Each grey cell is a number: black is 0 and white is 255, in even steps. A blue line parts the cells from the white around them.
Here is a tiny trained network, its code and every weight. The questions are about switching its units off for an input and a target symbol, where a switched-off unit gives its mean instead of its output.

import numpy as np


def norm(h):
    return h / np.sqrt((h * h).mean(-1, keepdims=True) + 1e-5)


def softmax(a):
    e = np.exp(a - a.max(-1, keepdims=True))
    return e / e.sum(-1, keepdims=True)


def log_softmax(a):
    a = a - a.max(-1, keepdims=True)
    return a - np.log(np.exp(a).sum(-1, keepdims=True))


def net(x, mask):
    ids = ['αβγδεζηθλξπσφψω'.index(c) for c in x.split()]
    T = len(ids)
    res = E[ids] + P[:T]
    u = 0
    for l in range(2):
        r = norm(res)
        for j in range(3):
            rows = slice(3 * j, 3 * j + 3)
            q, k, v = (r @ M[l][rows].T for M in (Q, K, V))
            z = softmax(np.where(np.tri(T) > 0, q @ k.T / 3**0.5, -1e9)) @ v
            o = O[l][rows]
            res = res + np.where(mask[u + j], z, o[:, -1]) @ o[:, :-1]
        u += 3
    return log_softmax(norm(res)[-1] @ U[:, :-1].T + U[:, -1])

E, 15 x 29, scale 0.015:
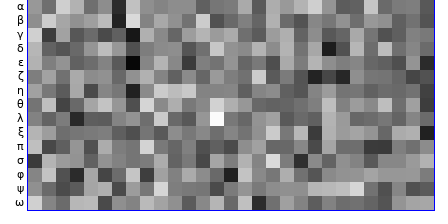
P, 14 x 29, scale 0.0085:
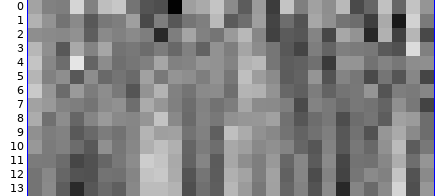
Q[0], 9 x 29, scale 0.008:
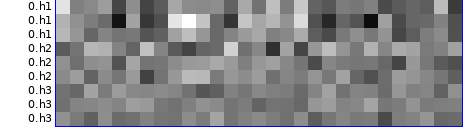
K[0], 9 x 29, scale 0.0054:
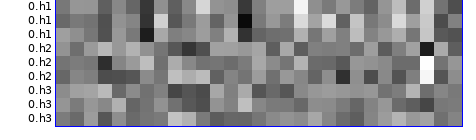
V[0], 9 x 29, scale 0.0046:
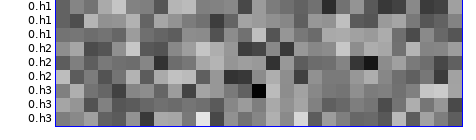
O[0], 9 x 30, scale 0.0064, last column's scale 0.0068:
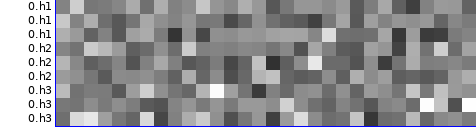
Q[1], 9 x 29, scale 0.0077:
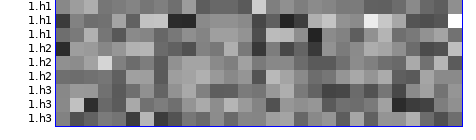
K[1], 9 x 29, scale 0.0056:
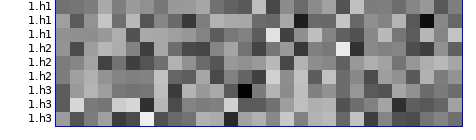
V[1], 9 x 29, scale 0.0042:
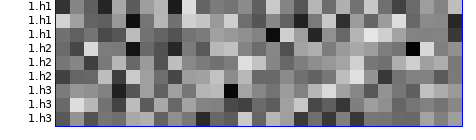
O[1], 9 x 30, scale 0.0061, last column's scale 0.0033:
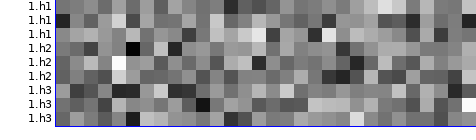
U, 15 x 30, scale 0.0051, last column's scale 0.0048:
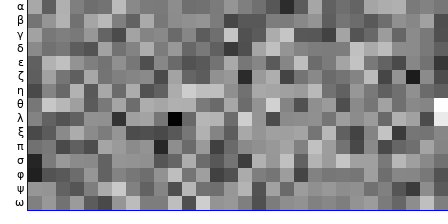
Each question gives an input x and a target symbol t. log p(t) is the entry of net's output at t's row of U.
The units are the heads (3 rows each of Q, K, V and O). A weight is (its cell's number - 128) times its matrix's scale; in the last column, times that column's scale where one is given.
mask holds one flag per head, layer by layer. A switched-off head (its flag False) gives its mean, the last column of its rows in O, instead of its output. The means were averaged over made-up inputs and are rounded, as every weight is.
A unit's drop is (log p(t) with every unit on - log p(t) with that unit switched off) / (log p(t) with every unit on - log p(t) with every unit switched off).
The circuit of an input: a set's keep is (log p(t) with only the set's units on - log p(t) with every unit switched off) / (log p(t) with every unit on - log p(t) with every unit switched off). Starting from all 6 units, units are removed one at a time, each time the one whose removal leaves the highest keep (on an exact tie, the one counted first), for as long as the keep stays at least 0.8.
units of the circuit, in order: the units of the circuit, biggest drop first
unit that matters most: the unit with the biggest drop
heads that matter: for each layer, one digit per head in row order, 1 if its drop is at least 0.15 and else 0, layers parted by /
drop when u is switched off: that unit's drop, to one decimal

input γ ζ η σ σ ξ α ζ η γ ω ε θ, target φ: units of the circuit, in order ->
1.h1
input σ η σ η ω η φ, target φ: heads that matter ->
000 / 100
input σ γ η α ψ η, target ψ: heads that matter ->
100 / 000
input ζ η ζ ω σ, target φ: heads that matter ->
010 / 100
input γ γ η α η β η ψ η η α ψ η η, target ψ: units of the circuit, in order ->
0.h1, 0.h2
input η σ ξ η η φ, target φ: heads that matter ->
100 / 101
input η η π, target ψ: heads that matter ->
010 / 001
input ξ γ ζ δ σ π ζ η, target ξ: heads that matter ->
100 / 000
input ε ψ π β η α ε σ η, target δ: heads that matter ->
000 / 100
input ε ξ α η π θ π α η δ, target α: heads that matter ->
100 / 000
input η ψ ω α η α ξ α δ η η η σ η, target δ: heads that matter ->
000 / 101
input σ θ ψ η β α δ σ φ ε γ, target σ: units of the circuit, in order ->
1.h1, 0.h1
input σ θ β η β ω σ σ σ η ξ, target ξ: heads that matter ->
101 / 000
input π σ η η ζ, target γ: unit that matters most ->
0.h2
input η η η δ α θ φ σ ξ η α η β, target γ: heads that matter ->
011 / 100
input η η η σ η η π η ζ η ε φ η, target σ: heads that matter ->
000 / 100
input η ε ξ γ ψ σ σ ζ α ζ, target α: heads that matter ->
100 / 001
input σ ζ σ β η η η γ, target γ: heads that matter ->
010 / 100
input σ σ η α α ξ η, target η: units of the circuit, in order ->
1.h1, 0.h2
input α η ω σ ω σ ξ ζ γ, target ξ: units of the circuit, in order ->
0.h1
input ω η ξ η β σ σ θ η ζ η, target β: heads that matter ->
100 / 011
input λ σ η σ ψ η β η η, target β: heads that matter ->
000 / 001
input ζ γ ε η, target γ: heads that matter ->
011 / 000
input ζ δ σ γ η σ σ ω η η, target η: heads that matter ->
110 / 001
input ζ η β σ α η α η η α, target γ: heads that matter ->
010 / 100
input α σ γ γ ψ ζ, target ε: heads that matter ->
010 / 000
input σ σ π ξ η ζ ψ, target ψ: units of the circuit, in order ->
0.h1
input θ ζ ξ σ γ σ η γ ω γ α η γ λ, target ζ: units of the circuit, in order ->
0.h2, 1.h1
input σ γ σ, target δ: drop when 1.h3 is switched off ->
0.1
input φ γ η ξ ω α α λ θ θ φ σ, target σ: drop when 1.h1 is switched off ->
0.5
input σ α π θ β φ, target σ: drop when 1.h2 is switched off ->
0.1
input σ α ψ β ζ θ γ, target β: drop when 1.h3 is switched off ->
0.1
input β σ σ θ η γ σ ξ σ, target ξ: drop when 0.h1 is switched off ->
0.8
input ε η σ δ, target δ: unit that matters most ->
1.h1
